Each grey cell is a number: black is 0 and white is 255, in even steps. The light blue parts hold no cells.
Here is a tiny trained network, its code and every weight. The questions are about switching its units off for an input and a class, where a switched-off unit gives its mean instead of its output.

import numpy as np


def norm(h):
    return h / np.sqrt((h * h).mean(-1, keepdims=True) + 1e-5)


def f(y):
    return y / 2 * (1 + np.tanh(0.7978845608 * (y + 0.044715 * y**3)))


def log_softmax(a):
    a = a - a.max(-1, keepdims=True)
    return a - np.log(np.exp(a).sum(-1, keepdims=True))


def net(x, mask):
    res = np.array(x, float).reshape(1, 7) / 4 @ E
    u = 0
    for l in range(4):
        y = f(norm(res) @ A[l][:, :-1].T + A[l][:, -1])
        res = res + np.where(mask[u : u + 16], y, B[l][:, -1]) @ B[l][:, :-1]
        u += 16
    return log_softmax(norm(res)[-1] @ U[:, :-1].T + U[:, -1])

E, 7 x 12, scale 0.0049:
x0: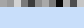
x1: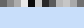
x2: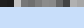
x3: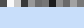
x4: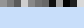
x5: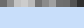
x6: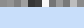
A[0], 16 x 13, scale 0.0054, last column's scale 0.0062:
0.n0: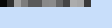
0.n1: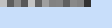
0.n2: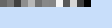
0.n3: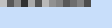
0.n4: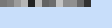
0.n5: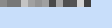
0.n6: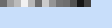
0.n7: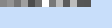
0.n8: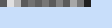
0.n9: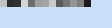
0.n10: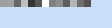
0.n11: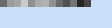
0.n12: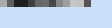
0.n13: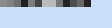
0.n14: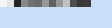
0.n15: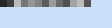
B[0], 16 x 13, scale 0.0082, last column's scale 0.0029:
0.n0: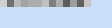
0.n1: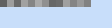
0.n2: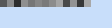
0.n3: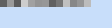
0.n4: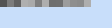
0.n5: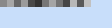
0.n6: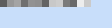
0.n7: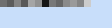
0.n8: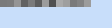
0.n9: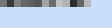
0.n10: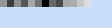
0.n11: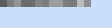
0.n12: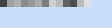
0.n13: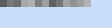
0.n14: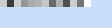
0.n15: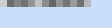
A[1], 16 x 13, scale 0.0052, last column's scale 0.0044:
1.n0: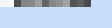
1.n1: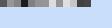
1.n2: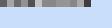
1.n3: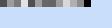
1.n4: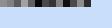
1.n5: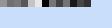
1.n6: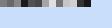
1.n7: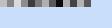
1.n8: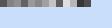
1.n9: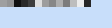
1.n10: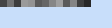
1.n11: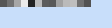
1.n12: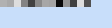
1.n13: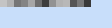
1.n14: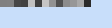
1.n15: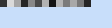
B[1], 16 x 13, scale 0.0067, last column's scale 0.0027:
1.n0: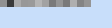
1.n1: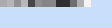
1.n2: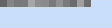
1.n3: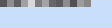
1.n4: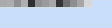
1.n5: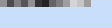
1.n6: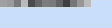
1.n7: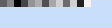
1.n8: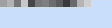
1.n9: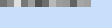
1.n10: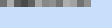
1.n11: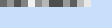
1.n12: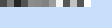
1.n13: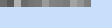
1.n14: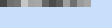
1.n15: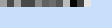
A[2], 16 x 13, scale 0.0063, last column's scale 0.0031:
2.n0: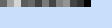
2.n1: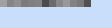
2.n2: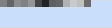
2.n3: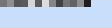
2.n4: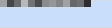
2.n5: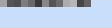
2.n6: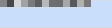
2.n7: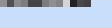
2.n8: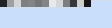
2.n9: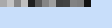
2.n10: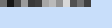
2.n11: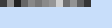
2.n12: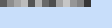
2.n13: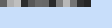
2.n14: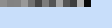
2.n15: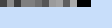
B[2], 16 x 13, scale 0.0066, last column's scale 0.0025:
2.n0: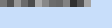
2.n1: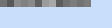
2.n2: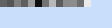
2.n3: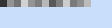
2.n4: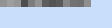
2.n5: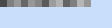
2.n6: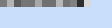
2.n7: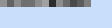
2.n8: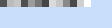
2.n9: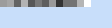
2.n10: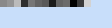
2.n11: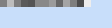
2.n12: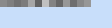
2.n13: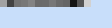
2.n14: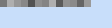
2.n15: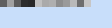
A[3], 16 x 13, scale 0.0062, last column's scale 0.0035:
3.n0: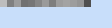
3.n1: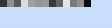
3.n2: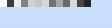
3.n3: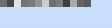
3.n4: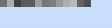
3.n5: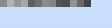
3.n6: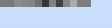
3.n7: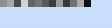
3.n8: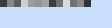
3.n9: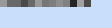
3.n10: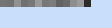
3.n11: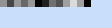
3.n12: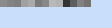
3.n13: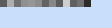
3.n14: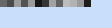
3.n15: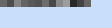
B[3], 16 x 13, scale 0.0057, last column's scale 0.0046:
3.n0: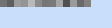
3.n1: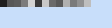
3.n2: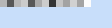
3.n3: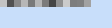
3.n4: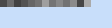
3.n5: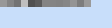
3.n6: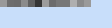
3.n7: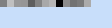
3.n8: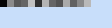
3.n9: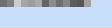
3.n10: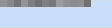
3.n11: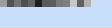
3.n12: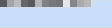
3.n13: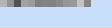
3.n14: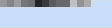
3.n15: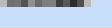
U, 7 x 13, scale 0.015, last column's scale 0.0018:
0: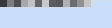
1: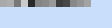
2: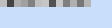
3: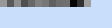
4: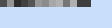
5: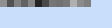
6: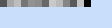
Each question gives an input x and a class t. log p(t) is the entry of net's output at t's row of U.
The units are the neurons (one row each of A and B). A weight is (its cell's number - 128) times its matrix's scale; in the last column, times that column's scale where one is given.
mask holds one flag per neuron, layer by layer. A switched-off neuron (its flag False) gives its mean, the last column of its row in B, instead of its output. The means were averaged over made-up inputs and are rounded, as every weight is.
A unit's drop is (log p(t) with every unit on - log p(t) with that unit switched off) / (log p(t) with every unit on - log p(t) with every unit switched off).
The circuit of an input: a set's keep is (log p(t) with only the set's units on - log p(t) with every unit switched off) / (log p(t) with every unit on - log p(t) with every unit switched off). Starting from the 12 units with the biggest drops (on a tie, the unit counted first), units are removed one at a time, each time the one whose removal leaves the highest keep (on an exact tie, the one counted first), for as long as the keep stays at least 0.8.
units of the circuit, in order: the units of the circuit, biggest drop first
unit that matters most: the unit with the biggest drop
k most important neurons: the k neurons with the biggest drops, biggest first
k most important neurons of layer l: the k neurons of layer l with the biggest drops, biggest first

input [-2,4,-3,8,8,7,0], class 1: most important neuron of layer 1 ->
[1.n4]
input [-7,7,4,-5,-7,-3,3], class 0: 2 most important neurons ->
[1.n11 0.n4]
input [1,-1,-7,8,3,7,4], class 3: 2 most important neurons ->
[1.n15 0.n8]
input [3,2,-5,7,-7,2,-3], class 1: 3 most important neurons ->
[1.n1 1.n8 1.n6]
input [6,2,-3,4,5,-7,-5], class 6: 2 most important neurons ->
[0.n12 1.n9]
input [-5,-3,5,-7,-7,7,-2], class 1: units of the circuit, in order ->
[1.n1 1.n8]
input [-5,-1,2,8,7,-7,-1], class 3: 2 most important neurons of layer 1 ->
[1.n15 1.n1]
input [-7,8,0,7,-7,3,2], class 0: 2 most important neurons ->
[1.n11 0.n4]
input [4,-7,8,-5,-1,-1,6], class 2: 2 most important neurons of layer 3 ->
[3.n2 3.n3]
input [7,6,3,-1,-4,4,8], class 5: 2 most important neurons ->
[0.n10 0.n7]
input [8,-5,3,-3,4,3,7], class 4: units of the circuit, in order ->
[1.n7 1.n12]
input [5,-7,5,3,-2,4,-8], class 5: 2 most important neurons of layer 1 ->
[1.n5 1.n11]
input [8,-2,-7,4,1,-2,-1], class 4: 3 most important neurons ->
[1.n7 1.n12 0.n0]
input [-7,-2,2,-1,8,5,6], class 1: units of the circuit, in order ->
[1.n4]
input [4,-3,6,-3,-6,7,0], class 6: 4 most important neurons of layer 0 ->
[0.n6 0.n14 0.n11 0.n5]
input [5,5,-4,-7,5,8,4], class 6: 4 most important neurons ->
[0.n6 2.n8 0.n11 1.n15]
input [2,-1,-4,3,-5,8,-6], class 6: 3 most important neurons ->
[0.n6 0.n10 2.n8]
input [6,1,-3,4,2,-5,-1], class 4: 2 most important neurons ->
[1.n12 1.n7]
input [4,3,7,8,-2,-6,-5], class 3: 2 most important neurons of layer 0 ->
[0.n14 0.n8]
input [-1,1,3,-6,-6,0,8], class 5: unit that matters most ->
0.n10
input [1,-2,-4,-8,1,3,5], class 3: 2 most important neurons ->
[0.n9 2.n10]
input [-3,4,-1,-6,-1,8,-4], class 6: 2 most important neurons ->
[0.n6 2.n8]
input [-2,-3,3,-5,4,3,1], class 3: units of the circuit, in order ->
[0.n9 2.n10]
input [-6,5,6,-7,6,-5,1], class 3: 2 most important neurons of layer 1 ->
[1.n1 1.n8]
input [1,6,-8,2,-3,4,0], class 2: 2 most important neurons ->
[0.n14 3.n2]
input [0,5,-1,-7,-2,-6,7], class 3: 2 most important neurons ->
[0.n9 2.n10]
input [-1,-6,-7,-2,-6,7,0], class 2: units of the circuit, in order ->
[0.n14]
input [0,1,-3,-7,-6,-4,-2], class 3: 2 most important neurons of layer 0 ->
[0.n9 0.n5]
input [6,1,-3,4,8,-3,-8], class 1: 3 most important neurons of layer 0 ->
[0.n5 0.n10 0.n7]
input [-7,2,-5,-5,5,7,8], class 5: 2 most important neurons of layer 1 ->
[1.n7 1.n12]
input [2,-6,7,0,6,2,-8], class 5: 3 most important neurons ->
[1.n5 0.n14 2.n2]
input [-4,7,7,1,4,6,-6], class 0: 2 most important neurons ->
[1.n11 0.n14]
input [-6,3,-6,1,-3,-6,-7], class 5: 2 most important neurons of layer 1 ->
[1.n5 1.n9]
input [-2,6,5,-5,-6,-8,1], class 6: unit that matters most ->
0.n12
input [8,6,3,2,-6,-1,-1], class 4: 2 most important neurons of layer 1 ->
[1.n7 1.n12]
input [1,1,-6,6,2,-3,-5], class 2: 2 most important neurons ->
[0.n14 1.n0]
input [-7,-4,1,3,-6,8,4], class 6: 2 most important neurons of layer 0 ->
[0.n6 0.n11]
